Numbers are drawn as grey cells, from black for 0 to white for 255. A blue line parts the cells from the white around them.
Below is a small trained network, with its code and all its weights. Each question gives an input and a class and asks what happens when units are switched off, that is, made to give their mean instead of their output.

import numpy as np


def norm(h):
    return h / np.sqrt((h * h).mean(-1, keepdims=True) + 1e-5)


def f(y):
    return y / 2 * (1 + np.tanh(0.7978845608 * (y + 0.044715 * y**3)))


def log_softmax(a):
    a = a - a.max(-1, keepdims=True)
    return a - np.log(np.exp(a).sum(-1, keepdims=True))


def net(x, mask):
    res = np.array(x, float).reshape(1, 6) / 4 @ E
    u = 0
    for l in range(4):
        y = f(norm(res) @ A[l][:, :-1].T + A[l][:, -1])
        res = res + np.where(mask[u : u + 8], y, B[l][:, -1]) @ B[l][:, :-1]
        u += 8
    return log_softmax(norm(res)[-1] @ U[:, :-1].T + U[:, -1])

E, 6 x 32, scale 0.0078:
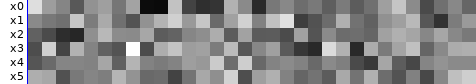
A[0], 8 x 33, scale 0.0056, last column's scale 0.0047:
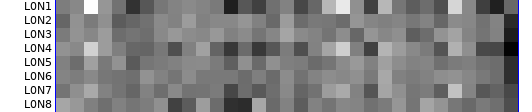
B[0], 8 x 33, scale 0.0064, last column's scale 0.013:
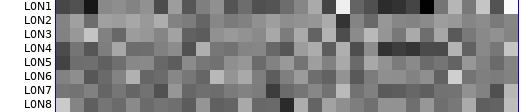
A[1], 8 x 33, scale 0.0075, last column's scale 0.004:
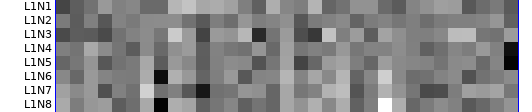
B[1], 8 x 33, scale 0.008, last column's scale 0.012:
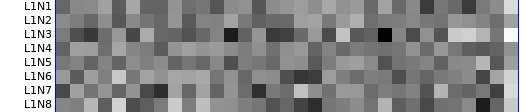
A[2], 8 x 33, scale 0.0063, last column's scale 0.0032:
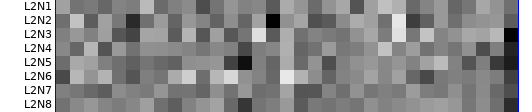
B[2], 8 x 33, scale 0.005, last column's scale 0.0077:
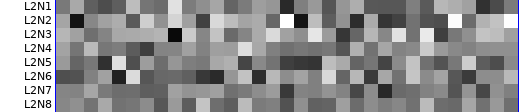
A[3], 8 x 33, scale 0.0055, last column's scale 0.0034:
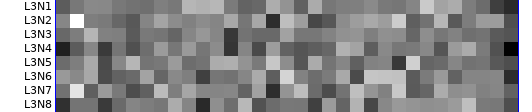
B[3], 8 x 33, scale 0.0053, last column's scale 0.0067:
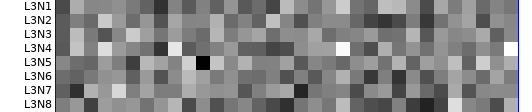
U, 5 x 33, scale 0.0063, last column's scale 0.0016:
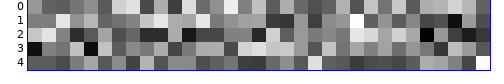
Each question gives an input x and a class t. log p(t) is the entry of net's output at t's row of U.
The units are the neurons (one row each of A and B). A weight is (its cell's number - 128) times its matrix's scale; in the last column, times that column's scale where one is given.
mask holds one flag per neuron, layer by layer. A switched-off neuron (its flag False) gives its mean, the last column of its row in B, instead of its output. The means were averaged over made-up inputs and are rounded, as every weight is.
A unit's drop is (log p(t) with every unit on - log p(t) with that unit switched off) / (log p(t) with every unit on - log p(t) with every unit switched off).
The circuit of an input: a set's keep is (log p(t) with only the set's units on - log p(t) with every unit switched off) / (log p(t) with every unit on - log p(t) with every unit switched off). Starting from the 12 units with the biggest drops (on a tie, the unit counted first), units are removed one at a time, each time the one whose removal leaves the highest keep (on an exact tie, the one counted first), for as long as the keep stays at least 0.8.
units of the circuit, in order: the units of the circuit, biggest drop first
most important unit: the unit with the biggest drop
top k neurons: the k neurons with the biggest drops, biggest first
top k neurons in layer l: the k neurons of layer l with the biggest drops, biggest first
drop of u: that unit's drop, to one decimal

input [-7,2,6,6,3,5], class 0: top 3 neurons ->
(L1N3, L0N1, L1N7)
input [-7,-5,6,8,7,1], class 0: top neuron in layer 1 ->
(L1N7)
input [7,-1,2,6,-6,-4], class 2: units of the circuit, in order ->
(L0N1, L1N3)
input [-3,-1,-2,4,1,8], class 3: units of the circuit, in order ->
(L2N6, L1N3)
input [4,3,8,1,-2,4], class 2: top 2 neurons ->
(L1N3, L2N2)
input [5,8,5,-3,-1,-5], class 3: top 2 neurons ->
(L1N3, L3N5)
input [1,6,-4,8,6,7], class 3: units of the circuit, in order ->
(L1N3, L2N6)
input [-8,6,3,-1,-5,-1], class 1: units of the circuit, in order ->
(L1N8, L0N1)
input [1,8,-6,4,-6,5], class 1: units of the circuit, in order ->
(L1N3, L0N1)
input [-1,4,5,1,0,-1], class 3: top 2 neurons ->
(L1N1, L0N1)
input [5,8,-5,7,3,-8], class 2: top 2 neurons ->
(L2N2, L0N1)
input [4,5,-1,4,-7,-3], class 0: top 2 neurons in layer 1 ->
(L1N7, L1N1)
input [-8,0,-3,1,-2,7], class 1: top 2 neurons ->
(L0N1, L1N8)
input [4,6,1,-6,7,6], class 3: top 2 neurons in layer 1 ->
(L1N3, L1N8)
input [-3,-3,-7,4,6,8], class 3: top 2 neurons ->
(L2N6, L1N3)
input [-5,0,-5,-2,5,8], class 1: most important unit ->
L1N8
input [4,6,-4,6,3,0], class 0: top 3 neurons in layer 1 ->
(L1N7, L1N8, L1N6)
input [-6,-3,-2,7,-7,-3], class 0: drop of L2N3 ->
0.1
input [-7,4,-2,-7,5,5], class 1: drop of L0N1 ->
0.3
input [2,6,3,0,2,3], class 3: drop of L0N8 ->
0.0
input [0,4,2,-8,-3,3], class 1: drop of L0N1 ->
0.1
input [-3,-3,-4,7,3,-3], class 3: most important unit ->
L2N6
